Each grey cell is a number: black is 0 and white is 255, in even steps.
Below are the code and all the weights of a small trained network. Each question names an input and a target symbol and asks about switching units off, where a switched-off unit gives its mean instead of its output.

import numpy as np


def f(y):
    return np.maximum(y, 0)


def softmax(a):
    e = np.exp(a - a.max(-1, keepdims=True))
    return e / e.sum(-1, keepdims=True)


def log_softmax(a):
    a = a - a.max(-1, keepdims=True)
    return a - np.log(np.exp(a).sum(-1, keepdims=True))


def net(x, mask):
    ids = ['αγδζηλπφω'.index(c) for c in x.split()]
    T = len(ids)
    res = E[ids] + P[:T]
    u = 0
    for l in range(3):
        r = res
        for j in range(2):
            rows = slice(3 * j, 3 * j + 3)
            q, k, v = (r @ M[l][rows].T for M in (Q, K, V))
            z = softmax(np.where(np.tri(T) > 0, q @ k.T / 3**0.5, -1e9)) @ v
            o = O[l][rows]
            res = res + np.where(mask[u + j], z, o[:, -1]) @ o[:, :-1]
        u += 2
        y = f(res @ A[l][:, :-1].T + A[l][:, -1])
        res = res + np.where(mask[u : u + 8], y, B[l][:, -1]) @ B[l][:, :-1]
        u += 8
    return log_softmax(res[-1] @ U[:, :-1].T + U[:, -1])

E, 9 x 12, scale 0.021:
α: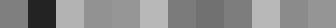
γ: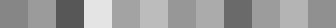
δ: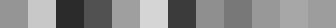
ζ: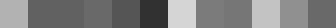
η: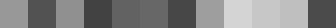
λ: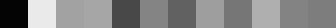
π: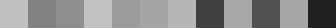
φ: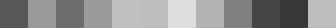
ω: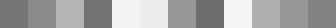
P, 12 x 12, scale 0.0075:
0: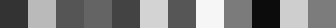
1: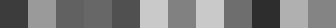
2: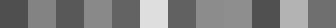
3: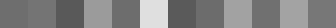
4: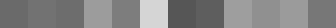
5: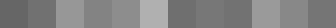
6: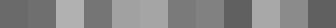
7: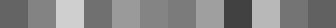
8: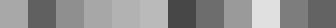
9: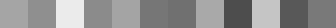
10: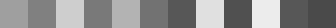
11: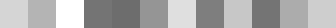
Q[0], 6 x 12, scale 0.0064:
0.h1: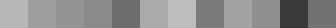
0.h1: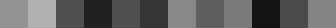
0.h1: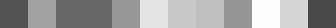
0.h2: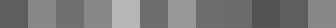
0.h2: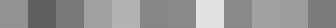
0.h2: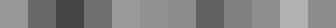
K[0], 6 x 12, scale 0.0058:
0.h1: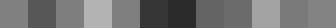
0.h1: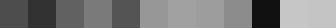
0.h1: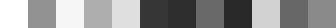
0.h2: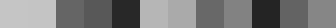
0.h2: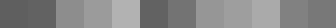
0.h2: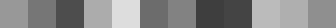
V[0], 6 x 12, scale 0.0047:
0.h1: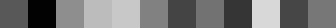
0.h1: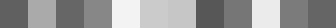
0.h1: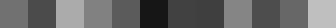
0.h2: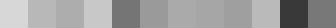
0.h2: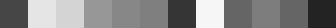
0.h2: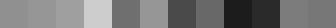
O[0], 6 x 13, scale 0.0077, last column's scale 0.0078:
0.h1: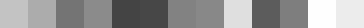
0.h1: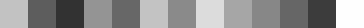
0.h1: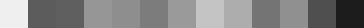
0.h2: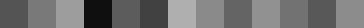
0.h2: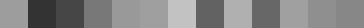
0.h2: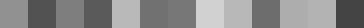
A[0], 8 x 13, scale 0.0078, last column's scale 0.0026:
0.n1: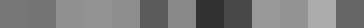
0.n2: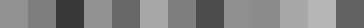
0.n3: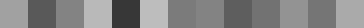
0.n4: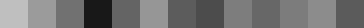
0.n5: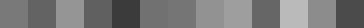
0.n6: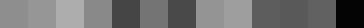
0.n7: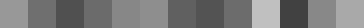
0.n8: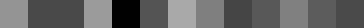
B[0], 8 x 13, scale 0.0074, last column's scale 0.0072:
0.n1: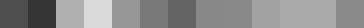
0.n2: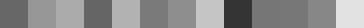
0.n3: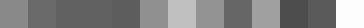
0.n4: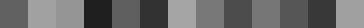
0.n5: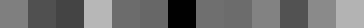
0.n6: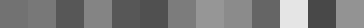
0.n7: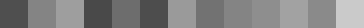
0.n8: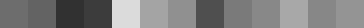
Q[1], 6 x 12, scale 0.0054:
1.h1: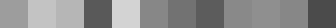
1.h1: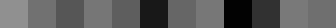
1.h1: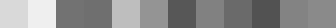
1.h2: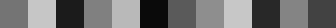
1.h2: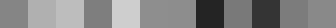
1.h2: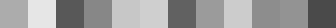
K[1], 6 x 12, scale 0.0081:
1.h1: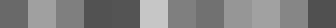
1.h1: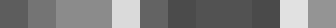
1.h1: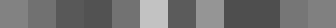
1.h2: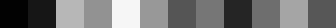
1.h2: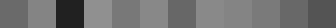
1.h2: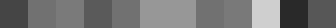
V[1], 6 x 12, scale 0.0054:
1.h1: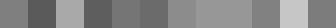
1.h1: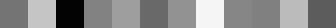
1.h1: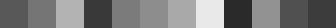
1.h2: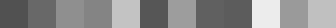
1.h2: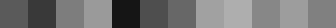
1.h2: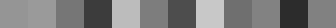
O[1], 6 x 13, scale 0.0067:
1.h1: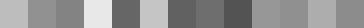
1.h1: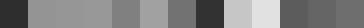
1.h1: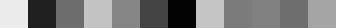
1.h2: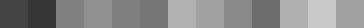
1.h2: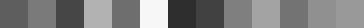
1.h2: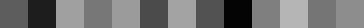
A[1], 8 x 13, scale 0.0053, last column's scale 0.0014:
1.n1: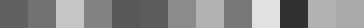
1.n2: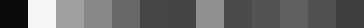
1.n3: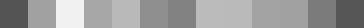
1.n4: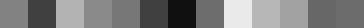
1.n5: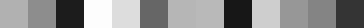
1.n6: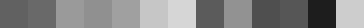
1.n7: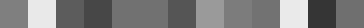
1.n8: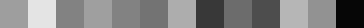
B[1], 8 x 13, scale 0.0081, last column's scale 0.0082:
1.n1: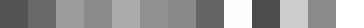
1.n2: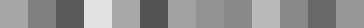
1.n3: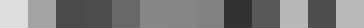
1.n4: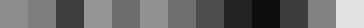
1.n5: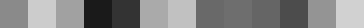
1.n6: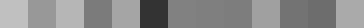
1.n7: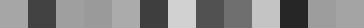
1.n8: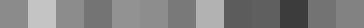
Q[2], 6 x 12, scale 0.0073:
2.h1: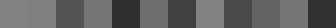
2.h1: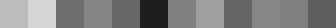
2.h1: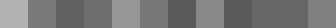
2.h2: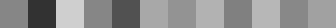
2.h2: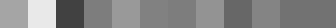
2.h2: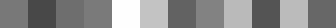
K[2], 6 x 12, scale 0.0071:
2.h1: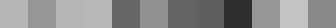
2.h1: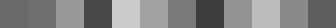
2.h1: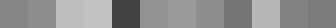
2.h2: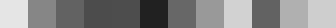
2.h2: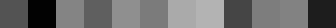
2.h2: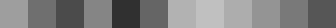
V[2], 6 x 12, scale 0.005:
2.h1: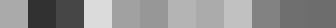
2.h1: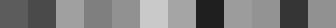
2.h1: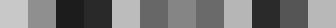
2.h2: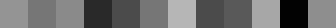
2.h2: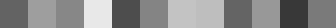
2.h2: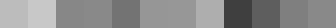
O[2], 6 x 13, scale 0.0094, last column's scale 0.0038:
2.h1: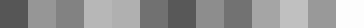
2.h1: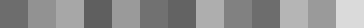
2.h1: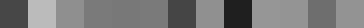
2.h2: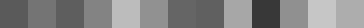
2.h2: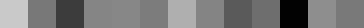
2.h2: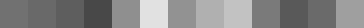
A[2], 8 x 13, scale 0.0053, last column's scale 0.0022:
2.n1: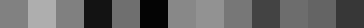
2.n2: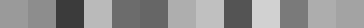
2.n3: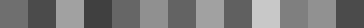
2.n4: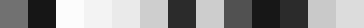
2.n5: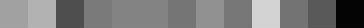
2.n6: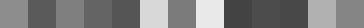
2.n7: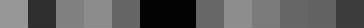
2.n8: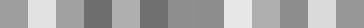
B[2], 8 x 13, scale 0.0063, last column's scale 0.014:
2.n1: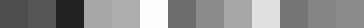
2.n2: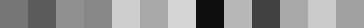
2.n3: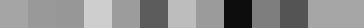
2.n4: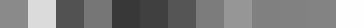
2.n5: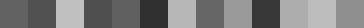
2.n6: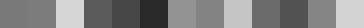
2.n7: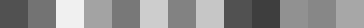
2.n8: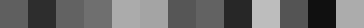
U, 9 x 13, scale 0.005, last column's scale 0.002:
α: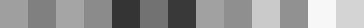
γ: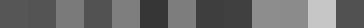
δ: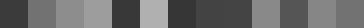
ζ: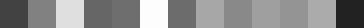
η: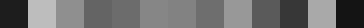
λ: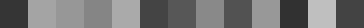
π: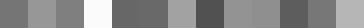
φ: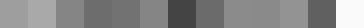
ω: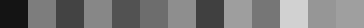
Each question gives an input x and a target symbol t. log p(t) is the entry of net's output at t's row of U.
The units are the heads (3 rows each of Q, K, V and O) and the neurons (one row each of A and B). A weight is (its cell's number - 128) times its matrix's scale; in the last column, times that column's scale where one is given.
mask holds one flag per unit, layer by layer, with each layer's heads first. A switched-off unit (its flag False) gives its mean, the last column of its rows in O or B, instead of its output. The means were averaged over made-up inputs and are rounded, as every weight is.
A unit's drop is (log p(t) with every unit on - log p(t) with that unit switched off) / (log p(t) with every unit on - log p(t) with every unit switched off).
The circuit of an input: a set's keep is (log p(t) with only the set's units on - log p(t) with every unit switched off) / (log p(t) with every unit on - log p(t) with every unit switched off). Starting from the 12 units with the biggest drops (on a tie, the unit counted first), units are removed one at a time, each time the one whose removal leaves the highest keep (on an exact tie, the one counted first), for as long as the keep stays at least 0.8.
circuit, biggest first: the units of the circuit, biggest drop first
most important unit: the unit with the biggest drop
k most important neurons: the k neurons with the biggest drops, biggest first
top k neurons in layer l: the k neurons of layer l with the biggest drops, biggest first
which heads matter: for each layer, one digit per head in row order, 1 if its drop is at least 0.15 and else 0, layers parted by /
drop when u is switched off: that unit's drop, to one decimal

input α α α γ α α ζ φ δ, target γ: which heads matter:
00 / 00 / 00
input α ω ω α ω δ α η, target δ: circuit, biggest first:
[1.n4; 0.n5; 2.n7]
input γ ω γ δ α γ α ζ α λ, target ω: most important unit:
0.h2
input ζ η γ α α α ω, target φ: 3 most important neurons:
[1.n3; 2.n8; 2.n7]
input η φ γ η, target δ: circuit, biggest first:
[1.n4; 0.n5]
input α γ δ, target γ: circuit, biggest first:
[1.n7; 0.n4]
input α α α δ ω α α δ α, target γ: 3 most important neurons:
[0.n4; 0.n2; 1.n5]
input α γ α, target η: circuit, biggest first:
[1.n5; 2.h2; 2.n6]
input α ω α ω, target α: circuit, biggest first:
[0.n3; 1.h1; 0.h1; 2.n4]
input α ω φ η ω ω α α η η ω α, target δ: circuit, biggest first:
[1.h2; 2.h1]
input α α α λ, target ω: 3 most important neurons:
[2.n2; 1.n2; 2.n3]
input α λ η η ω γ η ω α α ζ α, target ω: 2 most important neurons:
[0.n8; 1.n1]
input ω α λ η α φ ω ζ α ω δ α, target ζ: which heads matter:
10 / 00 / 01
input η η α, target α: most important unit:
1.h1
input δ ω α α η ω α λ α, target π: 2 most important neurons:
[1.n4; 1.n2]
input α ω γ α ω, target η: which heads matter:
10 / 00 / 01
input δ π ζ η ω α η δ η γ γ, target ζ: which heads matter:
00 / 10 / 00
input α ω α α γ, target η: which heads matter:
00 / 00 / 00
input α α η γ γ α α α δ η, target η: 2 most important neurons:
[1.n4; 1.n5]
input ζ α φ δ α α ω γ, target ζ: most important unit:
2.n4
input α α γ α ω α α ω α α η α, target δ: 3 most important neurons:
[0.n5; 0.n2; 0.n6]
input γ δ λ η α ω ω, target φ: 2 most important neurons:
[1.n3; 1.n6]
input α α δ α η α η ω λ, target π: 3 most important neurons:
[1.n2; 1.n7; 0.n6]
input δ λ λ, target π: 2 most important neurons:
[1.n2; 1.n5]
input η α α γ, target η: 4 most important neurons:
[1.n5; 2.n6; 0.n2; 1.n1]
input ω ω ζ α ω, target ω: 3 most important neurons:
[0.n8; 1.n5; 0.n3]
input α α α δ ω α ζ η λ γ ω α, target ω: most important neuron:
[1.n5]
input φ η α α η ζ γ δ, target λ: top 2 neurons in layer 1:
[1.n7; 1.n3]
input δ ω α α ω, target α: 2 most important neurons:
[0.n3; 1.n1]
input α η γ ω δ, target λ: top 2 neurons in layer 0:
[0.n2; 0.n4]
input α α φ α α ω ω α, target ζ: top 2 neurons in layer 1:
[1.n3; 1.n4]
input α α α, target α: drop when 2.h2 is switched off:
0.0
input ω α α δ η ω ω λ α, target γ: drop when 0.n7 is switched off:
0.2
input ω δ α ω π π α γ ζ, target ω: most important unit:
2.n1
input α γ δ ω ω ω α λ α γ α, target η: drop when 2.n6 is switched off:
0.1
